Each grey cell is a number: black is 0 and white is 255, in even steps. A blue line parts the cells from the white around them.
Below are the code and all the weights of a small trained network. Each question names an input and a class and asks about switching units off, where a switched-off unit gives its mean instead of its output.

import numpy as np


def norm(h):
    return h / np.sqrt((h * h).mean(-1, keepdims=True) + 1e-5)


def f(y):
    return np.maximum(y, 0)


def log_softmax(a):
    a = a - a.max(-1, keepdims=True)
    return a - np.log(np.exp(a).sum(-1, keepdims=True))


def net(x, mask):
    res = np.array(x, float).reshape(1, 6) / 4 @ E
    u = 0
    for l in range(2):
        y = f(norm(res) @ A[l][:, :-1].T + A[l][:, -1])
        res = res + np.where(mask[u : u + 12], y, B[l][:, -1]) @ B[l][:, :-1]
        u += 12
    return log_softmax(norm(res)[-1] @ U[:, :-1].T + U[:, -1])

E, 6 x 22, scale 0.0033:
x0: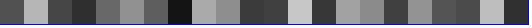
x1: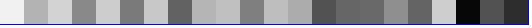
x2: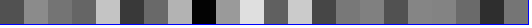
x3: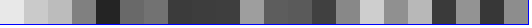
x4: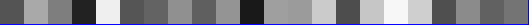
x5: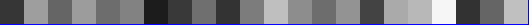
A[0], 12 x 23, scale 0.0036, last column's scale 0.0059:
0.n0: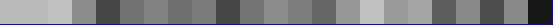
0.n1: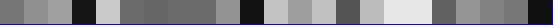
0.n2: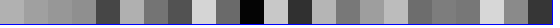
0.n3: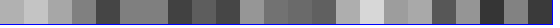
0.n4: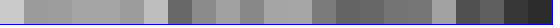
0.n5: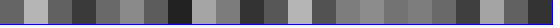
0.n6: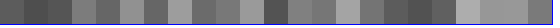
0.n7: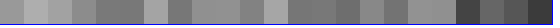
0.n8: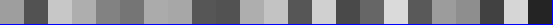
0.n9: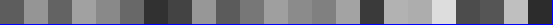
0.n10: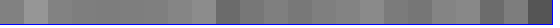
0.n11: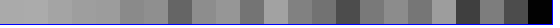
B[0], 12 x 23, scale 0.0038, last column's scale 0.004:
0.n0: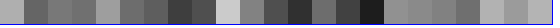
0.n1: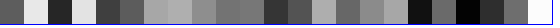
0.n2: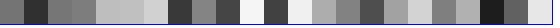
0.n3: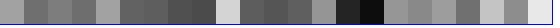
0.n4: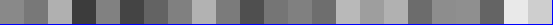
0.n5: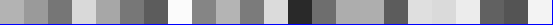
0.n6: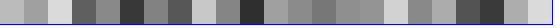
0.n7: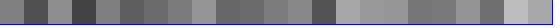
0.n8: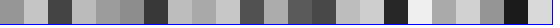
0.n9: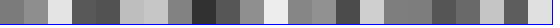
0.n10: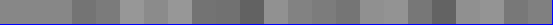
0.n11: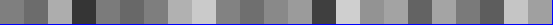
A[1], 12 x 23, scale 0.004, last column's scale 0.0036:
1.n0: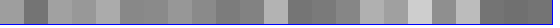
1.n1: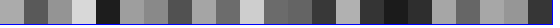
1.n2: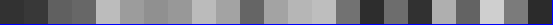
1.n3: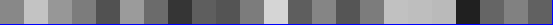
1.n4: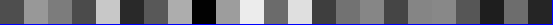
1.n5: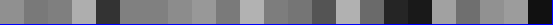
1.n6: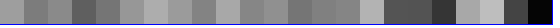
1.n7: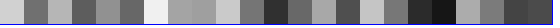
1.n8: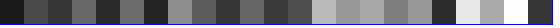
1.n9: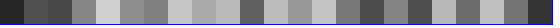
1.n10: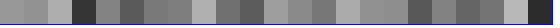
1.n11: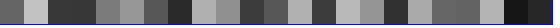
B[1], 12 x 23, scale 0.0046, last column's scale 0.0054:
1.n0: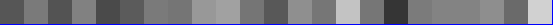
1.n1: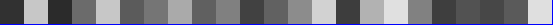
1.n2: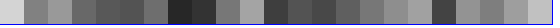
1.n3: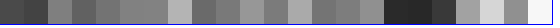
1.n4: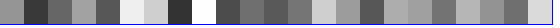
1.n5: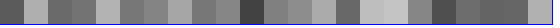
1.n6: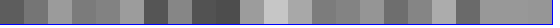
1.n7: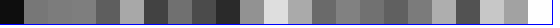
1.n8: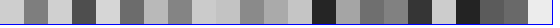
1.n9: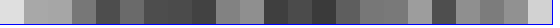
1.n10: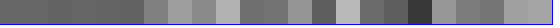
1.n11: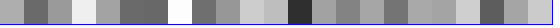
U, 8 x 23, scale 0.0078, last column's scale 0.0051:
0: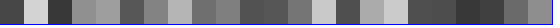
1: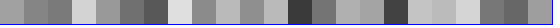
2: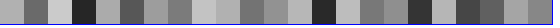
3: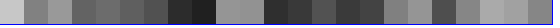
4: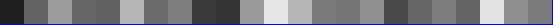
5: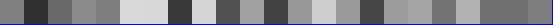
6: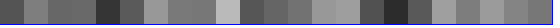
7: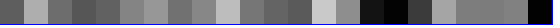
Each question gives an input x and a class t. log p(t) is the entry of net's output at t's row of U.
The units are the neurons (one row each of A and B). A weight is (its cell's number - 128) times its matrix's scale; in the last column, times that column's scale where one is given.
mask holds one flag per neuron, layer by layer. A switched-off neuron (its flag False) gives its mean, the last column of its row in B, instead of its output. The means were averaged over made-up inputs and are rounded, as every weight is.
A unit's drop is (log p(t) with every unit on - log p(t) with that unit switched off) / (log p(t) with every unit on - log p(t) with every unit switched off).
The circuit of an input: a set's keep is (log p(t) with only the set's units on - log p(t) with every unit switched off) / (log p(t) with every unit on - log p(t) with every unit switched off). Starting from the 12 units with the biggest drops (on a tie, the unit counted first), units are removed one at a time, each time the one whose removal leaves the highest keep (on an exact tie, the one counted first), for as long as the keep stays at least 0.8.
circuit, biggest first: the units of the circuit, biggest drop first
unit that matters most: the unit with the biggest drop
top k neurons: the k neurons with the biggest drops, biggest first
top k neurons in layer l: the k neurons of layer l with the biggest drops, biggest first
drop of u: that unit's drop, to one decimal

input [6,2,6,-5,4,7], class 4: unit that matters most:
0.n9
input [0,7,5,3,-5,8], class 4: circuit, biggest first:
0.n9, 1.n3
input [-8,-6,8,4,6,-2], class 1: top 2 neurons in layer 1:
1.n1, 1.n8
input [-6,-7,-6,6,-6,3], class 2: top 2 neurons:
1.n8, 0.n5
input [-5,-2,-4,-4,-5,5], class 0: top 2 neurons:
1.n1, 0.n5
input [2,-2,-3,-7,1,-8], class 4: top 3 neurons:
1.n7, 1.n6, 0.n3
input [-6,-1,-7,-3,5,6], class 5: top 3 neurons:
0.n2, 1.n7, 0.n5
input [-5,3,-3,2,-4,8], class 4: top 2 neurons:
0.n9, 1.n3
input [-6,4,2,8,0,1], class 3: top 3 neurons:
0.n3, 0.n0, 0.n5
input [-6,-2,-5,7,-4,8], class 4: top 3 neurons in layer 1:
1.n3, 1.n9, 1.n2
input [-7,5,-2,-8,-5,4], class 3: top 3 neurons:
1.n9, 1.n2, 0.n5
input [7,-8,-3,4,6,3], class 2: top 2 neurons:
1.n8, 0.n8
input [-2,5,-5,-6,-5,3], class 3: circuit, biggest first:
1.n2, 1.n9
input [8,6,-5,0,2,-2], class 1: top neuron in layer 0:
0.n5
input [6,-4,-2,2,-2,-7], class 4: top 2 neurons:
1.n7, 0.n8
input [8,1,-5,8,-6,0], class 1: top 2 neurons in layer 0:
0.n5, 0.n1
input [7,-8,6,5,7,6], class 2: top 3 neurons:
1.n8, 1.n1, 0.n8
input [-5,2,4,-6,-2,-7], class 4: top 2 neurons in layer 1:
1.n7, 1.n6
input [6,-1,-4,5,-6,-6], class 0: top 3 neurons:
1.n1, 0.n8, 0.n9
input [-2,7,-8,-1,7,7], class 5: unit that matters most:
0.n2
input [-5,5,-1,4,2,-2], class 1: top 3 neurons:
0.n8, 1.n8, 0.n6
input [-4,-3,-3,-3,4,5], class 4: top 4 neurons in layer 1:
1.n3, 1.n1, 1.n11, 1.n5
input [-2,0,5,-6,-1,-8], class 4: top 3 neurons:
1.n7, 0.n3, 1.n6
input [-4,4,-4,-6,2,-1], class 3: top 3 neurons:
1.n9, 1.n2, 0.n5
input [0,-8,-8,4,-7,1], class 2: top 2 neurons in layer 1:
1.n8, 1.n4
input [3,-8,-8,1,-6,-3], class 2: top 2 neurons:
1.n8, 1.n4
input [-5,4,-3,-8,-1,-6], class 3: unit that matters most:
1.n9
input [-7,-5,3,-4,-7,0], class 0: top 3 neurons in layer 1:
1.n1, 1.n5, 1.n11
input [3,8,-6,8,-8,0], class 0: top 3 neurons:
1.n1, 1.n8, 0.n6
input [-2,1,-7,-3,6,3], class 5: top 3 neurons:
0.n2, 1.n1, 1.n5
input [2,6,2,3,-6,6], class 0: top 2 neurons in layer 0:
0.n6, 0.n2
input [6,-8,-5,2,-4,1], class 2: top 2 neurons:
1.n8, 0.n8
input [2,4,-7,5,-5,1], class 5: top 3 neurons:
0.n2, 0.n1, 1.n9
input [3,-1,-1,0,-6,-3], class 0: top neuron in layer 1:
1.n1
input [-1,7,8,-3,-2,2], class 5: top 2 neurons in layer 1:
1.n4, 1.n8
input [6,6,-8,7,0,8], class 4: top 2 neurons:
1.n3, 0.n9
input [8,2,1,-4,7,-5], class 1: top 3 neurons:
1.n11, 0.n5, 1.n1
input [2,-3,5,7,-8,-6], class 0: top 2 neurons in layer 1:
1.n1, 1.n5
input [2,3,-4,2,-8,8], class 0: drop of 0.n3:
0.0
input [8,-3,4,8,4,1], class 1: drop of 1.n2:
0.1
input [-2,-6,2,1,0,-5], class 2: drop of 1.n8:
0.7
